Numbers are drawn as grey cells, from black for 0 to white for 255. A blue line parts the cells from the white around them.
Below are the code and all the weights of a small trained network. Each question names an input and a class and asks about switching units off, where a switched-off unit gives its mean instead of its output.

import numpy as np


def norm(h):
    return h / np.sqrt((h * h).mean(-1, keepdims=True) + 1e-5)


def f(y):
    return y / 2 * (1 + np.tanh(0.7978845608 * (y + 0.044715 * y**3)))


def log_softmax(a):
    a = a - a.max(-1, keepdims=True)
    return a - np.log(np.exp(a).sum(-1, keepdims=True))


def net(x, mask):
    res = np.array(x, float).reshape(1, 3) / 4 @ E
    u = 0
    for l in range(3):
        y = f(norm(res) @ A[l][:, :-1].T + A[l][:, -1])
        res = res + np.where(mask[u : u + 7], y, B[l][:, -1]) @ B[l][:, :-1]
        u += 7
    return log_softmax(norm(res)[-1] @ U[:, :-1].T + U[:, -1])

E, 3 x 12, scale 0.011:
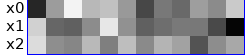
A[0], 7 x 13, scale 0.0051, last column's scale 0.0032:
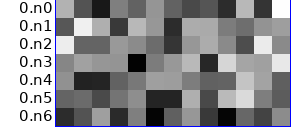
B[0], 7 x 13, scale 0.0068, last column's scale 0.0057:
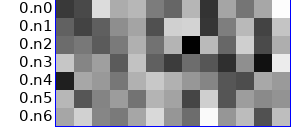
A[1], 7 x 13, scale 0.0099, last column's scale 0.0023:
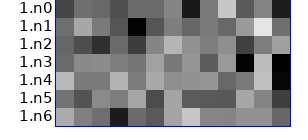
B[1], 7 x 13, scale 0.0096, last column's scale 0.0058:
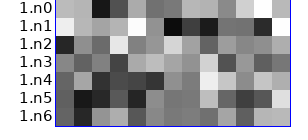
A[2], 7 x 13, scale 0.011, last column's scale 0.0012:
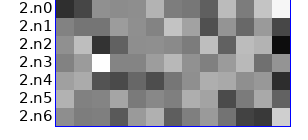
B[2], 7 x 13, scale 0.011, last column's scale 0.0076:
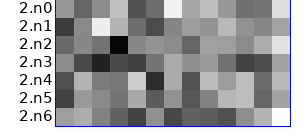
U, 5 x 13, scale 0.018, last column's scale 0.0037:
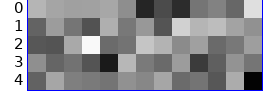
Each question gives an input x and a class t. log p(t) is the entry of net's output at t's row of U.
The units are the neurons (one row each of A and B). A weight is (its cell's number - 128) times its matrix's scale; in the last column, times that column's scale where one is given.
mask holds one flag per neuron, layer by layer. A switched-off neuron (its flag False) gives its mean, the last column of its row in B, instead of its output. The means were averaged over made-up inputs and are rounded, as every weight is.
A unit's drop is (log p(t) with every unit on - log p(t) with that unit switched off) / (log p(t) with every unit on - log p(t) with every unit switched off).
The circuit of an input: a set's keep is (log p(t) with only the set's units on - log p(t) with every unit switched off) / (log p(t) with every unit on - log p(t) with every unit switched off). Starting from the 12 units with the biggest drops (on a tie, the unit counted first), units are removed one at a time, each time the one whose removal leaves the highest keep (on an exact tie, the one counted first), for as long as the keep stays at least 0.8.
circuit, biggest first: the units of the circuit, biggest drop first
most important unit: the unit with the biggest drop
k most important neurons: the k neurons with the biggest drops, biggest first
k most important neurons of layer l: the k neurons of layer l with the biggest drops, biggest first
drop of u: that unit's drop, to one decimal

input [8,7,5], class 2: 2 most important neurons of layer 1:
(1.n1; 1.n5)
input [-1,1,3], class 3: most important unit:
0.n2
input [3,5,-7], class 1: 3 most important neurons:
(1.n0; 0.n3; 1.n1)
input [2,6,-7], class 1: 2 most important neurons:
(1.n0; 0.n3)
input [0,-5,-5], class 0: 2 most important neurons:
(1.n1; 0.n2)
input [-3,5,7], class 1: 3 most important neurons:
(1.n4; 0.n3; 1.n1)
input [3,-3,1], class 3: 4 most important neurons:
(0.n3; 0.n0; 0.n1; 1.n1)
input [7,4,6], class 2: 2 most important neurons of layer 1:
(1.n0; 1.n1)
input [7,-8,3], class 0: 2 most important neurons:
(1.n1; 0.n0)
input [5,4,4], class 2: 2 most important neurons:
(0.n3; 1.n1)
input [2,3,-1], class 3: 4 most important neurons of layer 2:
(2.n6; 2.n4; 2.n5; 2.n1)
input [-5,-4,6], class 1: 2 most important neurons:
(1.n4; 0.n1)
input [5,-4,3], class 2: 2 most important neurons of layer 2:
(2.n6; 2.n2)
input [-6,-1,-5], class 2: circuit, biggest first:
(1.n2)
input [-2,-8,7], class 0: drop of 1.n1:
1.4
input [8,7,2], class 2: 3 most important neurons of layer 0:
(0.n3; 0.n1; 0.n6)
